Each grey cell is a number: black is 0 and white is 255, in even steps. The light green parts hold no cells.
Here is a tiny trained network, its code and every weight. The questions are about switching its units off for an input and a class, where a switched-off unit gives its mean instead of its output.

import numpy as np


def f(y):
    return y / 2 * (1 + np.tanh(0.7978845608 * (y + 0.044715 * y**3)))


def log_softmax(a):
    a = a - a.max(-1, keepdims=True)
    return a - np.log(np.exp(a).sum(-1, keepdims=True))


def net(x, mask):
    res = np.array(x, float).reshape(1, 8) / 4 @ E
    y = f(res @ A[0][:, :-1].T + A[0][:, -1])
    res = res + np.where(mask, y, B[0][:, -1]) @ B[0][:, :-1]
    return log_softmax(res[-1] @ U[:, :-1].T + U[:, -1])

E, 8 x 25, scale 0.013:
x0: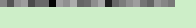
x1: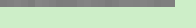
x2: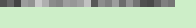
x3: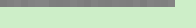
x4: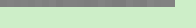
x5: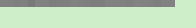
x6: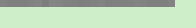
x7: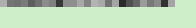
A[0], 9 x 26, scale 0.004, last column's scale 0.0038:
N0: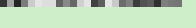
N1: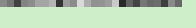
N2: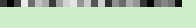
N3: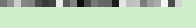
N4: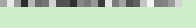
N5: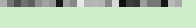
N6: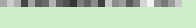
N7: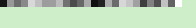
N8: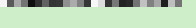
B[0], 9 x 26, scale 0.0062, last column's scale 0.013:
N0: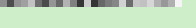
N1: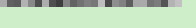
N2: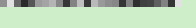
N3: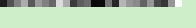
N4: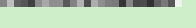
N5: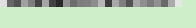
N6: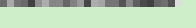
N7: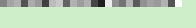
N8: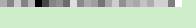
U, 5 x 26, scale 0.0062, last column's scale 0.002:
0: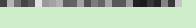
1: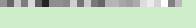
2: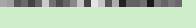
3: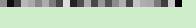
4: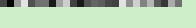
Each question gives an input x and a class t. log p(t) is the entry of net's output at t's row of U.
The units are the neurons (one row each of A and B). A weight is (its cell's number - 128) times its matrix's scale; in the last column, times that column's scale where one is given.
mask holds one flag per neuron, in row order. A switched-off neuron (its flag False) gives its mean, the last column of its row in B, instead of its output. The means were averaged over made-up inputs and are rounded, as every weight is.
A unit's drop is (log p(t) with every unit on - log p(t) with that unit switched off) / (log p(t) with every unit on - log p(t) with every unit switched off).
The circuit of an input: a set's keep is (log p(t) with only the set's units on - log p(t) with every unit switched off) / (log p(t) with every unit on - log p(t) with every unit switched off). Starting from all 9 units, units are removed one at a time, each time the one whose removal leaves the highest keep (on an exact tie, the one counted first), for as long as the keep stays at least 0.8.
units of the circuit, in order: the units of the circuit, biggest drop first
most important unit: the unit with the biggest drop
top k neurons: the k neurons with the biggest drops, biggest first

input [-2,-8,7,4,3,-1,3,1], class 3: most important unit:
N8
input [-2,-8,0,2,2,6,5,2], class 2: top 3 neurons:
N3; N0; N7
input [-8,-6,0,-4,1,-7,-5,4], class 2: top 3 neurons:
N4; N6; N3
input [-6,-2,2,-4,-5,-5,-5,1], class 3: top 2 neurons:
N0; N8
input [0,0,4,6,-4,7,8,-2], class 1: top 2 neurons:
N4; N6
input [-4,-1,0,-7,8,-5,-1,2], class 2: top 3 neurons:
N3; N4; N6
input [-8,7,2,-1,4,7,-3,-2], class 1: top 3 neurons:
N0; N2; N7
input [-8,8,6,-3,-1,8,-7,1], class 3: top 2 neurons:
N1; N8
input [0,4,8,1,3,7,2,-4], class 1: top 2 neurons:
N0; N4
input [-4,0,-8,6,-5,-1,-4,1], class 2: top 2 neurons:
N7; N3
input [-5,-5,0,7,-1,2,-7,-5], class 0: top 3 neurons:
N8; N4; N6
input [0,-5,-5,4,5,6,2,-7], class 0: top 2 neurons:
N0; N7
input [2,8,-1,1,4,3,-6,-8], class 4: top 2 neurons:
N3; N2
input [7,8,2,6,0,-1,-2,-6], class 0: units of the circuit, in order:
N2
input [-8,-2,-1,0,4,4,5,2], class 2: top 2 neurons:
N4; N6
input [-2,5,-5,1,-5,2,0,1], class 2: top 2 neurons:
N7; N3
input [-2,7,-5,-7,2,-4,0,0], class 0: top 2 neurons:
N5; N1
